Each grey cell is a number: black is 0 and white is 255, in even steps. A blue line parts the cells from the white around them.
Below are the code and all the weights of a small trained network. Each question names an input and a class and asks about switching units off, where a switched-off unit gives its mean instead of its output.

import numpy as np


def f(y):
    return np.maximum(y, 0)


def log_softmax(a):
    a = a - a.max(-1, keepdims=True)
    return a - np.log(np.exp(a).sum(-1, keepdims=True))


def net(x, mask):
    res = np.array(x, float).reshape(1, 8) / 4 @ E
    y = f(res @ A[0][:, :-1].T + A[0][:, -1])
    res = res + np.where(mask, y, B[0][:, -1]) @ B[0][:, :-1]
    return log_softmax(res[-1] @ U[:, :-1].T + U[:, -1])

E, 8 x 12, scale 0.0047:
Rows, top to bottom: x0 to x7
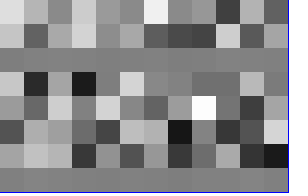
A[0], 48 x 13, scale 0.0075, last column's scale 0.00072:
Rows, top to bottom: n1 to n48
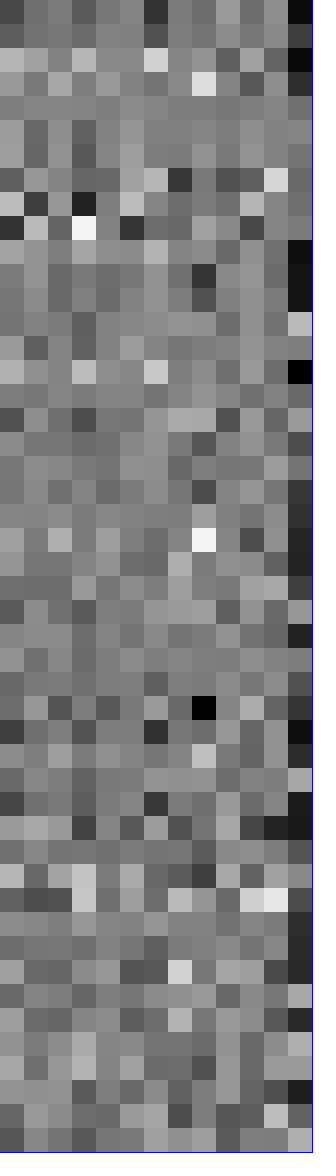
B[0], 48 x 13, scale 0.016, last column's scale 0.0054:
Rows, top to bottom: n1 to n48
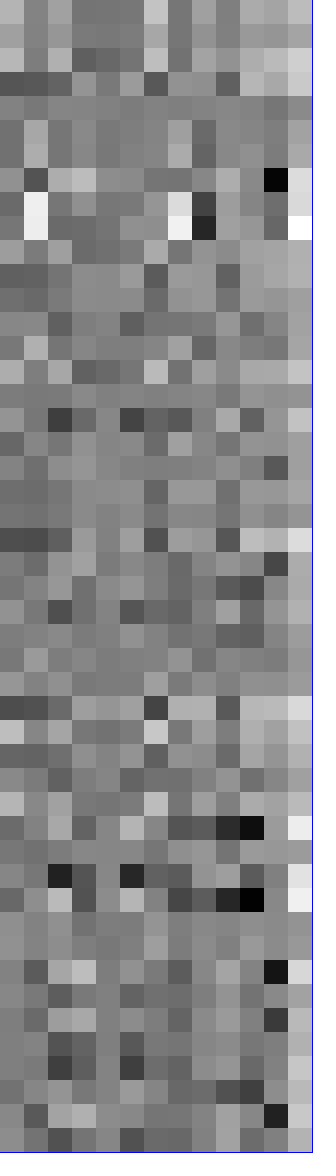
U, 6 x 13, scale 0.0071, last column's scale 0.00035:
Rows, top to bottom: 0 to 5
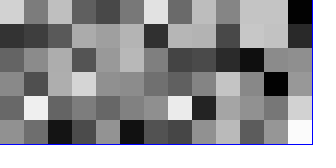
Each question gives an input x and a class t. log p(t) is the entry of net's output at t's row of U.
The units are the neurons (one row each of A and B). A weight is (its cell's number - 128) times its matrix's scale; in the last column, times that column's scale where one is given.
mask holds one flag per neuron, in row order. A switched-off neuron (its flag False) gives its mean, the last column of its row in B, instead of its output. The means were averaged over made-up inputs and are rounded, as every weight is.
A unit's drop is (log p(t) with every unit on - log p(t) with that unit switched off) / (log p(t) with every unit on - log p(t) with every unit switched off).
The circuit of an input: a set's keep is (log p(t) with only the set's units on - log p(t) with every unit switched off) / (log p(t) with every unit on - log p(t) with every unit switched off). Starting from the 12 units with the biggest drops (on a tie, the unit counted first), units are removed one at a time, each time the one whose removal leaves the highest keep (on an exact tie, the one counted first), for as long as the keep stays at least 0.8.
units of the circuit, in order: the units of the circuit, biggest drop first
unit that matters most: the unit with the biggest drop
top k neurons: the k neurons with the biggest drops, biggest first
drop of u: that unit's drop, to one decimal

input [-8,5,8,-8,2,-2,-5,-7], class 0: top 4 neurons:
[n31 n1 n34 n9]
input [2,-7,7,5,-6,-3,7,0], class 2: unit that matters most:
n35
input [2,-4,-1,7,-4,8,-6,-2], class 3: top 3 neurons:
[n8 n47 n10]
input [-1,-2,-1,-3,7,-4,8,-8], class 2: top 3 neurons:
[n35 n30 n46]
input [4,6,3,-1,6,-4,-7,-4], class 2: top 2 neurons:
[n38 n30]
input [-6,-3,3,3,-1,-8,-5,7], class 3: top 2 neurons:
[n41 n43]
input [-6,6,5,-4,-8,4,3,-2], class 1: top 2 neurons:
[n30 n12]
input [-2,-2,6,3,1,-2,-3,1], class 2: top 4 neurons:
[n10 n38 n37 n8]
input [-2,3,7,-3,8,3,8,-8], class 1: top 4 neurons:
[n23 n4 n38 n32]
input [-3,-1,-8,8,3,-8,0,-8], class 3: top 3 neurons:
[n41 n10 n43]
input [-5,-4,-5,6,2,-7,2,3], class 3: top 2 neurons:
[n41 n10]
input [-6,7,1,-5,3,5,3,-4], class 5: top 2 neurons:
[n37 n45]
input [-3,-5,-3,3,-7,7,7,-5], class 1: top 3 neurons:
[n30 n38 n12]
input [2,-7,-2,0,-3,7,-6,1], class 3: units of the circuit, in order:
[n8]
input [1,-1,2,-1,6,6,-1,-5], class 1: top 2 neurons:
[n23 n4]
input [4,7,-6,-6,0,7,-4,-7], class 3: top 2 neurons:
[n8 n47]
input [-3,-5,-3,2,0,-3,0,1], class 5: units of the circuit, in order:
[n18 n26]
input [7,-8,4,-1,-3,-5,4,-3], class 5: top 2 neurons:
[n18 n26]
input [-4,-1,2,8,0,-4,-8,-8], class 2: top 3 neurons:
[n38 n10 n25]
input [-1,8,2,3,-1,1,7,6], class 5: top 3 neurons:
[n37 n38 n45]
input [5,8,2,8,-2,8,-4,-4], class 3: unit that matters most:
n8
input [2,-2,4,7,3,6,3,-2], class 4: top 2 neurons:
[n9 n41]
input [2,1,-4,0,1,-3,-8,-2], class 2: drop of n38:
0.3
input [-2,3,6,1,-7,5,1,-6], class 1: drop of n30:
0.5
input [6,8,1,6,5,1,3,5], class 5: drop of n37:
1.1
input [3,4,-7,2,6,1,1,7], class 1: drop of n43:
0.0
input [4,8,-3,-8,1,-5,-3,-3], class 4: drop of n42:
0.1
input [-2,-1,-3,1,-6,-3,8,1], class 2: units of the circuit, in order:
[n35]
